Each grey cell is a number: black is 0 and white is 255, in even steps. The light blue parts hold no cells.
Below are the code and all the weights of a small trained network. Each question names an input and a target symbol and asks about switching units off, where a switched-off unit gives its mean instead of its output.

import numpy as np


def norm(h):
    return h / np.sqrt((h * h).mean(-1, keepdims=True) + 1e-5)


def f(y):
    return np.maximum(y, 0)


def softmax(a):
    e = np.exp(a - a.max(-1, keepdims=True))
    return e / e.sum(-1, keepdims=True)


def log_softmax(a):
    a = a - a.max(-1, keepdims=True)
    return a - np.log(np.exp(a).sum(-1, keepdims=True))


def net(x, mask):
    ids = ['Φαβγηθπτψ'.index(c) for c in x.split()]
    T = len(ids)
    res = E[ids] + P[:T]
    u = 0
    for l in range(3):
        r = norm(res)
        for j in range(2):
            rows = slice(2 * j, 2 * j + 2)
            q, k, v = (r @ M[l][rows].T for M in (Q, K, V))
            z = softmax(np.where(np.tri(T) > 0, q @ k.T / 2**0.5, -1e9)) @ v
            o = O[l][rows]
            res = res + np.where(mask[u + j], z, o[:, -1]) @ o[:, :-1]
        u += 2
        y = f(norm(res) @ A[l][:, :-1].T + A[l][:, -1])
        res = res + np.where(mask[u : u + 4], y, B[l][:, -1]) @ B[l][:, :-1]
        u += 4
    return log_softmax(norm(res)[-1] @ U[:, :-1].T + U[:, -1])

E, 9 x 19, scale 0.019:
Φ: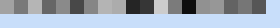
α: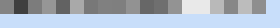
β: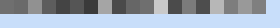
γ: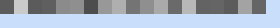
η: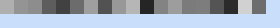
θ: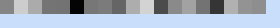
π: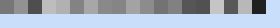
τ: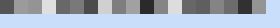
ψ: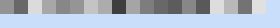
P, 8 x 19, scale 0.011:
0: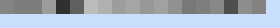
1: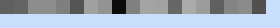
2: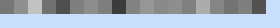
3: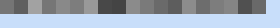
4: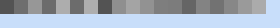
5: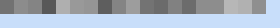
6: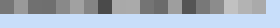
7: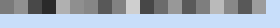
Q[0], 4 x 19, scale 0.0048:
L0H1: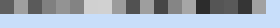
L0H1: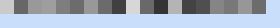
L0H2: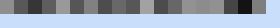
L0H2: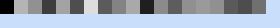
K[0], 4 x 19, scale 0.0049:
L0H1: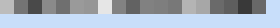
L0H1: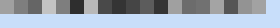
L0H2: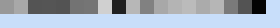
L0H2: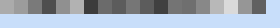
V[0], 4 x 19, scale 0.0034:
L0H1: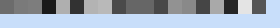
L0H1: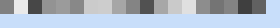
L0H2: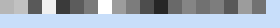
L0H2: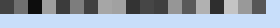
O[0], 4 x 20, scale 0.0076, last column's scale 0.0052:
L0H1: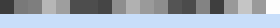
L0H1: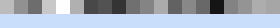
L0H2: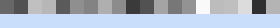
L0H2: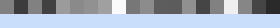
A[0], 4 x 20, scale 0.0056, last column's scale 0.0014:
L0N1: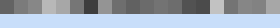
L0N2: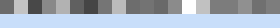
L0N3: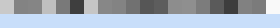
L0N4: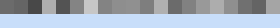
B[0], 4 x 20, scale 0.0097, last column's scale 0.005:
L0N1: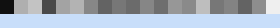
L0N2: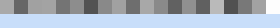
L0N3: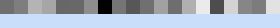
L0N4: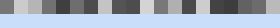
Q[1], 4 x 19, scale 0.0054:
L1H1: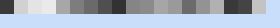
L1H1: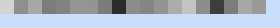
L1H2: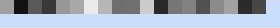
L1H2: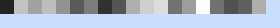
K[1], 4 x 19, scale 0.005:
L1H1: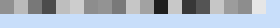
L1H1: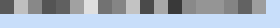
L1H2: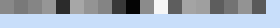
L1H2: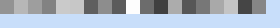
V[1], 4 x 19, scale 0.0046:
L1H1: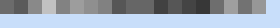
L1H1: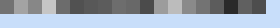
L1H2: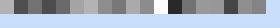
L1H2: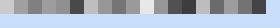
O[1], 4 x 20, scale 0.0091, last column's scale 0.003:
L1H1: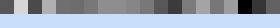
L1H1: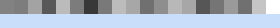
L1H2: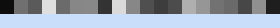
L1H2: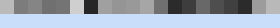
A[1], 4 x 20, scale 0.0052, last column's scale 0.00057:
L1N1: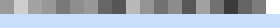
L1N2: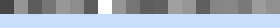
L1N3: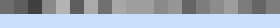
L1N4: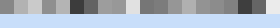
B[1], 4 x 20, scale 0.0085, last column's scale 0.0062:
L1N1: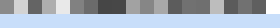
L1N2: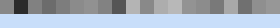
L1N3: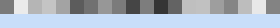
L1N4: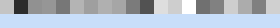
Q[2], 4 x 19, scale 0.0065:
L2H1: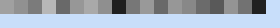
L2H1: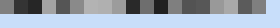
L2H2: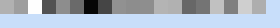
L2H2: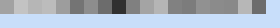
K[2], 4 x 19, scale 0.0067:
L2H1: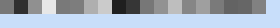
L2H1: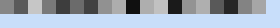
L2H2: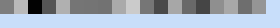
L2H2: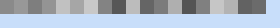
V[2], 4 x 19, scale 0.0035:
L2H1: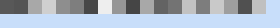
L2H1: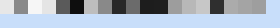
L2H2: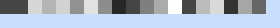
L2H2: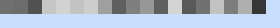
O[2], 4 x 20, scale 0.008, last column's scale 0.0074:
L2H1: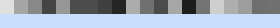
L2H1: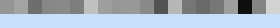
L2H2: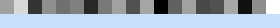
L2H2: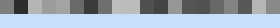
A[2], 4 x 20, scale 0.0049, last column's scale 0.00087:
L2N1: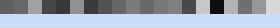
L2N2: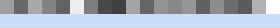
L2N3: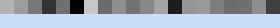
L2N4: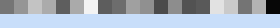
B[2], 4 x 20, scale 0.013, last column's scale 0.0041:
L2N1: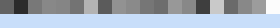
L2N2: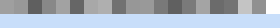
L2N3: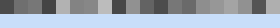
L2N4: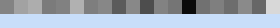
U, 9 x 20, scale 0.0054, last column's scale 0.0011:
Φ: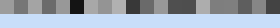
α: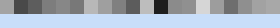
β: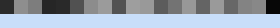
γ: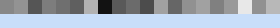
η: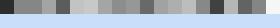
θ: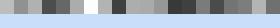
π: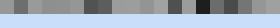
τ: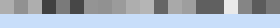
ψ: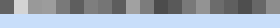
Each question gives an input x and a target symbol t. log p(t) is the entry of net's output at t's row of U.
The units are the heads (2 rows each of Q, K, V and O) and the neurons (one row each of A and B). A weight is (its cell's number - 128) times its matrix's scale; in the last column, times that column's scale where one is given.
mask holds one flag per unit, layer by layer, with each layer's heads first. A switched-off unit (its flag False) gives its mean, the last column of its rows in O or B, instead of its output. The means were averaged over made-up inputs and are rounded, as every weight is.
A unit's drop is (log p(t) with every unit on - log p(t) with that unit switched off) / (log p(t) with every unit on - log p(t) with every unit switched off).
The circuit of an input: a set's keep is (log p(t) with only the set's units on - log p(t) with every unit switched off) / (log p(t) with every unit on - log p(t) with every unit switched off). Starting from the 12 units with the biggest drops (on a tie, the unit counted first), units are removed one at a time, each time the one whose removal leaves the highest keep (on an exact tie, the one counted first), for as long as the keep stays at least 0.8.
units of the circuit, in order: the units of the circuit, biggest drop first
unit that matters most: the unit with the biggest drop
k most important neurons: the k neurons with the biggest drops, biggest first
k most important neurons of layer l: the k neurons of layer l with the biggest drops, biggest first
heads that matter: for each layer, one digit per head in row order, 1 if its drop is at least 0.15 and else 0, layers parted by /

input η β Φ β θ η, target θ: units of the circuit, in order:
L1H2
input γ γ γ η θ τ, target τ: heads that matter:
00 / 01 / 00
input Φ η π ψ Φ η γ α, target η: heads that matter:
11 / 01 / 10
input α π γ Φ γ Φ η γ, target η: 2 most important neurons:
L0N2, L1N1
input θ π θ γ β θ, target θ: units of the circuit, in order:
L2H2, L1H2
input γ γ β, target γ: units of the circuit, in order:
L2H1, L2H2
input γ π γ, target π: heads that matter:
00 / 00 / 00
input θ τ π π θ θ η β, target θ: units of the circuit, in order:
L1H2, L2H2, L0N4
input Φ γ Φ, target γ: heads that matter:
00 / 01 / 11
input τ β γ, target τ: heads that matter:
00 / 01 / 10
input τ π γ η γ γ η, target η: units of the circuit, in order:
L2H1, L0H2
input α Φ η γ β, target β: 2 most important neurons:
L0N3, L1N4
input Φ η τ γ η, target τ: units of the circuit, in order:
L1H2, L2H1, L2H2
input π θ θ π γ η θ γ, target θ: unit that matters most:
L2H2
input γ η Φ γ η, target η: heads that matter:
00 / 00 / 10
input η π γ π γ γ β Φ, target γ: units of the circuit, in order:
L0N4, L2H1, L2H2
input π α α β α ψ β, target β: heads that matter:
10 / 00 / 00
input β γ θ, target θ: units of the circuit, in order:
L1H2, L2H2
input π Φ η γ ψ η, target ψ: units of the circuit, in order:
L1H1, L2H2
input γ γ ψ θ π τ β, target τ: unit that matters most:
L1H2
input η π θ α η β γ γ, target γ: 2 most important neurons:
L0N3, L0N4
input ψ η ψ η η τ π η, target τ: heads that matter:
00 / 01 / 01
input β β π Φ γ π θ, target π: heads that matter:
00 / 01 / 11
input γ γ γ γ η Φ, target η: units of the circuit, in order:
L2H1, L0N2
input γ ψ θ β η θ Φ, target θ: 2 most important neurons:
L0N3, L0N1
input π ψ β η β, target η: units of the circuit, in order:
L2H1, L0N4
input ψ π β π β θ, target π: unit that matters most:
L1N1
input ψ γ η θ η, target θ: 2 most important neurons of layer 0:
L0N1, L0N4
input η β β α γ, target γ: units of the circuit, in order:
L2H2, L0N4
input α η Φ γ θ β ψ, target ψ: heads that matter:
00 / 10 / 01
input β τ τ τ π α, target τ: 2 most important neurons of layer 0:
L0N4, L0N1
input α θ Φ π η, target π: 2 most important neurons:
L1N1, L2N1
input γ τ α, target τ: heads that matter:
00 / 01 / 10
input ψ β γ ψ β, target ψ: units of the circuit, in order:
L1H1
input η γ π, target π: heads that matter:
00 / 11 / 11
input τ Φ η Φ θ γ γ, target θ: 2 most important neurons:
L0N2, L1N1
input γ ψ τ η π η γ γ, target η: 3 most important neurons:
L0N4, L0N2, L1N1
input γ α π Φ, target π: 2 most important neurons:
L2N1, L1N1
